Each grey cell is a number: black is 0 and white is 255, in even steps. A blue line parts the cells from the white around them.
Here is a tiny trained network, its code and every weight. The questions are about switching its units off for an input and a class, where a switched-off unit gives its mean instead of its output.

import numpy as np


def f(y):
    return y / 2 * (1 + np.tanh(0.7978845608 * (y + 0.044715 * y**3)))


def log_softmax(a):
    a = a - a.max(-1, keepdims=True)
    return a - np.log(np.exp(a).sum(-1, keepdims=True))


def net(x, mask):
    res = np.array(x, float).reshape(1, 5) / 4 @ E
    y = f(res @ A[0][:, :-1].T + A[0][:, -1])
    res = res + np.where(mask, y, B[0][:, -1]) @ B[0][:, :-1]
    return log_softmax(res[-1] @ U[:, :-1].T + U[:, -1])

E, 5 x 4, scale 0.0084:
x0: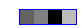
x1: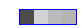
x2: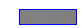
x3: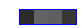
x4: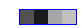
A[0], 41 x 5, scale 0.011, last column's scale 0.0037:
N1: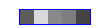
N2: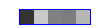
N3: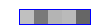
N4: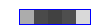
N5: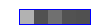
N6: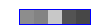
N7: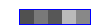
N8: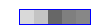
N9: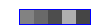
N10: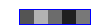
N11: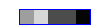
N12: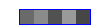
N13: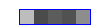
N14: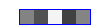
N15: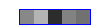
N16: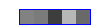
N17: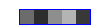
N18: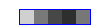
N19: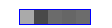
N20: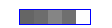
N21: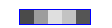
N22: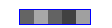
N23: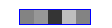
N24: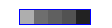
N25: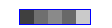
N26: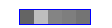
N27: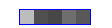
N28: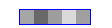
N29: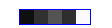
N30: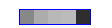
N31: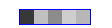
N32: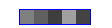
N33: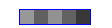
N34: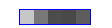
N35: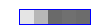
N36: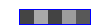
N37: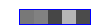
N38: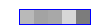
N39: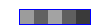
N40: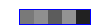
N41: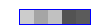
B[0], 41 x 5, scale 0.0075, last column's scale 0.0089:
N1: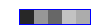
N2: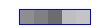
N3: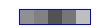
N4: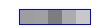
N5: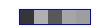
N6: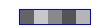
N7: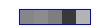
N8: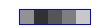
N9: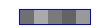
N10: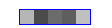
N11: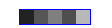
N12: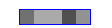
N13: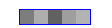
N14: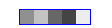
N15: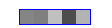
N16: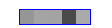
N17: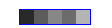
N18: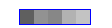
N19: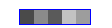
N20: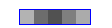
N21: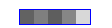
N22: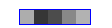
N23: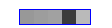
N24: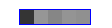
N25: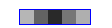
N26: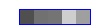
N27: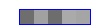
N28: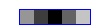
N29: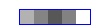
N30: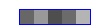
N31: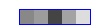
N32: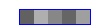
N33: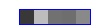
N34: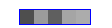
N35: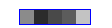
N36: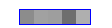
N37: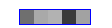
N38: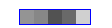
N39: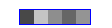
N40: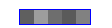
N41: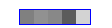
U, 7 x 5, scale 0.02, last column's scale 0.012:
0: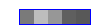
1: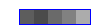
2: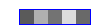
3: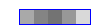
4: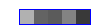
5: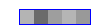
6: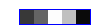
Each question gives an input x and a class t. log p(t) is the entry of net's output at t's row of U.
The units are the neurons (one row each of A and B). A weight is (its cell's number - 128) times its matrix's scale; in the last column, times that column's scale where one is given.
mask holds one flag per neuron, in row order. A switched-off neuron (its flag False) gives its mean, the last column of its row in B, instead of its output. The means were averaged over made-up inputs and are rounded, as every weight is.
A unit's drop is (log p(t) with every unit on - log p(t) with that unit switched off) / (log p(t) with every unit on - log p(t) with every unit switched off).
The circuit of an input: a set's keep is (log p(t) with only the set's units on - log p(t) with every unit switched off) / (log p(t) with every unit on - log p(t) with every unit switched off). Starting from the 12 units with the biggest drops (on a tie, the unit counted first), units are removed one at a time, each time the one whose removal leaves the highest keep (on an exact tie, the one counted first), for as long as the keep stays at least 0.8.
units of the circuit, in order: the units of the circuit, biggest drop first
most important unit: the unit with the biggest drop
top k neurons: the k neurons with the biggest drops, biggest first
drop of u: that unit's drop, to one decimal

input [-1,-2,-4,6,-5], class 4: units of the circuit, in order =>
N10
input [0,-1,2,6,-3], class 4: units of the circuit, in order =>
N10; N29
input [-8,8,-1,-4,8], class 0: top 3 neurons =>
N14; N6; N8
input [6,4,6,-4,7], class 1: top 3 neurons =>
N28; N17; N14
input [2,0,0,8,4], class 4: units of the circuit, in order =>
N29; N25
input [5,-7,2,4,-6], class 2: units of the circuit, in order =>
N18; N34
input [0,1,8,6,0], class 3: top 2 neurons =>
N28; N35
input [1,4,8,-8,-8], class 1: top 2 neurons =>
N11; N1
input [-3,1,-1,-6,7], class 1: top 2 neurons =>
N17; N29
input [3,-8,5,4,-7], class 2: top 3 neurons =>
N18; N4; N34
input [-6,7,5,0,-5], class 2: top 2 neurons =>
N1; N26
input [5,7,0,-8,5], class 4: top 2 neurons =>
N28; N38
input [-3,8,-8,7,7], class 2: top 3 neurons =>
N31; N35; N2
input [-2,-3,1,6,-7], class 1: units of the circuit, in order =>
N11
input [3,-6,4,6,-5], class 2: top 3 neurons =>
N18; N34; N4
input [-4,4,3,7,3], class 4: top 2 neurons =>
N25; N29
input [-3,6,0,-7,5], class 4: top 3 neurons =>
N28; N38; N3
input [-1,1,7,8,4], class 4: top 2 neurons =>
N29; N25
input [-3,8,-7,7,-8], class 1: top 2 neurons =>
N10; N11
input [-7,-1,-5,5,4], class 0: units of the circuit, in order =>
N14
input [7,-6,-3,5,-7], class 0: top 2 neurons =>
N15; N23
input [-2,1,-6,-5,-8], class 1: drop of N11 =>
0.2
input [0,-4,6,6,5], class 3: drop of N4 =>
0.2
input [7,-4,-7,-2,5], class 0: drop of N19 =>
0.0
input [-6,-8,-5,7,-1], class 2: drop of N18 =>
0.1
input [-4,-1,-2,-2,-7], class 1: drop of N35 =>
0.1
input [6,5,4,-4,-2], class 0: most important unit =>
N23
